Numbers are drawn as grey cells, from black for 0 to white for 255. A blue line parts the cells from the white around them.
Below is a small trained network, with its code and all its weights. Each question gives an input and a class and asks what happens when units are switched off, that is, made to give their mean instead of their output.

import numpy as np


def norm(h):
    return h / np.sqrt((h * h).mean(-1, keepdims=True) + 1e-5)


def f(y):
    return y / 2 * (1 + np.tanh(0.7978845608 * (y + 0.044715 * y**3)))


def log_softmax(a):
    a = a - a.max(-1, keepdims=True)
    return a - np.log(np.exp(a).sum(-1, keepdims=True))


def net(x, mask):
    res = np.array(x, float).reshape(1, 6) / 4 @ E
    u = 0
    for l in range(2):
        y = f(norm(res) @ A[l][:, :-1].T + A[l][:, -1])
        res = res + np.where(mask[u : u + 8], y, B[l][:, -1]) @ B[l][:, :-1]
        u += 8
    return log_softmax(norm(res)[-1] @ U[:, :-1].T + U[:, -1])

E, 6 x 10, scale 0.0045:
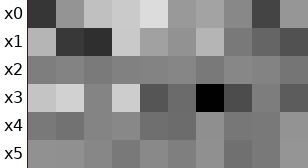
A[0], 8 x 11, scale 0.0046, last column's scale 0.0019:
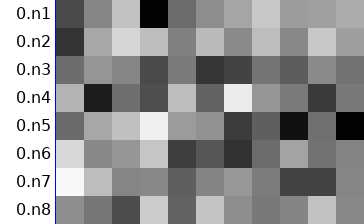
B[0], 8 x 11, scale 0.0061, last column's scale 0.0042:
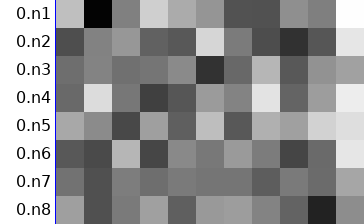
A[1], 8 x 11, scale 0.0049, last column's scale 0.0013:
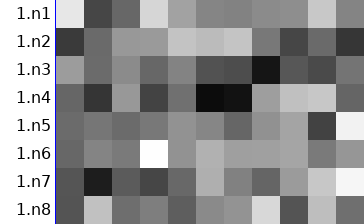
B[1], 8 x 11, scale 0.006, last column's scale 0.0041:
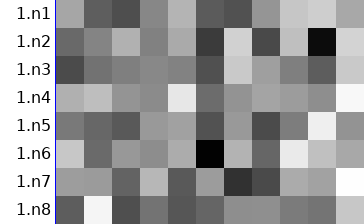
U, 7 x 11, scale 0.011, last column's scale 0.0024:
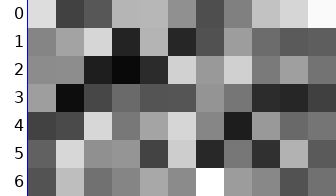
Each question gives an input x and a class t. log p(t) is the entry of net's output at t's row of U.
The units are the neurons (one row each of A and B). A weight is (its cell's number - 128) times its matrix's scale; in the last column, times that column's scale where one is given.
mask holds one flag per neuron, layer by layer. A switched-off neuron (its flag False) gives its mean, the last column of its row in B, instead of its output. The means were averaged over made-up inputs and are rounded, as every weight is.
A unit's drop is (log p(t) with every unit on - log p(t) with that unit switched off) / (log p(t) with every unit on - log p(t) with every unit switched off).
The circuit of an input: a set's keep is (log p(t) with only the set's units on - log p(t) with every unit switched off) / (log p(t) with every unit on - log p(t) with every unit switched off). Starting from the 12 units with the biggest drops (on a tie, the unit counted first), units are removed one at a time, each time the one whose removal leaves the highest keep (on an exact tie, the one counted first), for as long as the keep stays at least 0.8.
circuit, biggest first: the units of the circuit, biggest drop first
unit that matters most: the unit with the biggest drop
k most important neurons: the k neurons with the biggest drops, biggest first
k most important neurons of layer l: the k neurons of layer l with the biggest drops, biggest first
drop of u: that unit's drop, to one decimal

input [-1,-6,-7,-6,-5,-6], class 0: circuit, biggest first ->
0.n1
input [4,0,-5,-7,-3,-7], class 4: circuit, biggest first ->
0.n1, 0.n2
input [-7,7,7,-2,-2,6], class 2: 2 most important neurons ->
0.n4, 0.n1
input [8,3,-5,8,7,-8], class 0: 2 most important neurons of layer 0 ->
0.n5, 0.n4
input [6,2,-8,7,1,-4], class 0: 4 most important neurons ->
0.n5, 0.n4, 1.n6, 1.n1
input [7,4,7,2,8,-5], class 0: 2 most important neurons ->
0.n5, 1.n6
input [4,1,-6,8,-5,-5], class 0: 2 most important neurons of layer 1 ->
1.n1, 1.n6
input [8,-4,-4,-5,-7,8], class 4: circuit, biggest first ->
0.n1, 0.n2
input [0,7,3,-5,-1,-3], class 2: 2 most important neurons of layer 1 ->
1.n4, 1.n3
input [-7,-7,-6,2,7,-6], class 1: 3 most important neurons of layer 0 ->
0.n5, 0.n6, 0.n3
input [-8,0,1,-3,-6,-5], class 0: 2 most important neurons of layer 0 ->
0.n2, 0.n1
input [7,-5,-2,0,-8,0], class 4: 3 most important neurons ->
0.n2, 0.n4, 1.n2
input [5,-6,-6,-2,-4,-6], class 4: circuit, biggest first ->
0.n2, 0.n1
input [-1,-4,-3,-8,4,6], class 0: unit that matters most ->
0.n1
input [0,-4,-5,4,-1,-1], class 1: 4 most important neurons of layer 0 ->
0.n4, 0.n6, 0.n3, 0.n2
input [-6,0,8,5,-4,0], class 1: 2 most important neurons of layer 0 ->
0.n2, 0.n1
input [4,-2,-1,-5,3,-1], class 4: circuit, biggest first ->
0.n1, 0.n2
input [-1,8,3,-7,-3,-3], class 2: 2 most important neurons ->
0.n4, 1.n4
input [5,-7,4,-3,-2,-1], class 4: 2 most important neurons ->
0.n2, 0.n1
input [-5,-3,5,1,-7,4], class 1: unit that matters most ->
0.n5
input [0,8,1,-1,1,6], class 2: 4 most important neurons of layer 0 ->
0.n4, 0.n1, 0.n6, 0.n2
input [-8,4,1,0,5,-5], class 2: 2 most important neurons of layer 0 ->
0.n1, 0.n4
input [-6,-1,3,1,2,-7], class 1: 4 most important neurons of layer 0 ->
0.n5, 0.n1, 0.n6, 0.n2
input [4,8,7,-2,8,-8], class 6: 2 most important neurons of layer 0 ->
0.n1, 0.n4
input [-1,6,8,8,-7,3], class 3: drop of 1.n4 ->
0.1
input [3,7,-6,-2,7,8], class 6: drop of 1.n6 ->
0.0
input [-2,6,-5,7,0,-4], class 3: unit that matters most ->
0.n6
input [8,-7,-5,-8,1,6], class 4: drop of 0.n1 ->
0.2
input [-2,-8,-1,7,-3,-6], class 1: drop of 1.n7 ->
0.1
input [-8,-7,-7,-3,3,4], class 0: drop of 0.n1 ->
0.1
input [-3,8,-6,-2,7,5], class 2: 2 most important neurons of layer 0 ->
0.n4, 0.n1
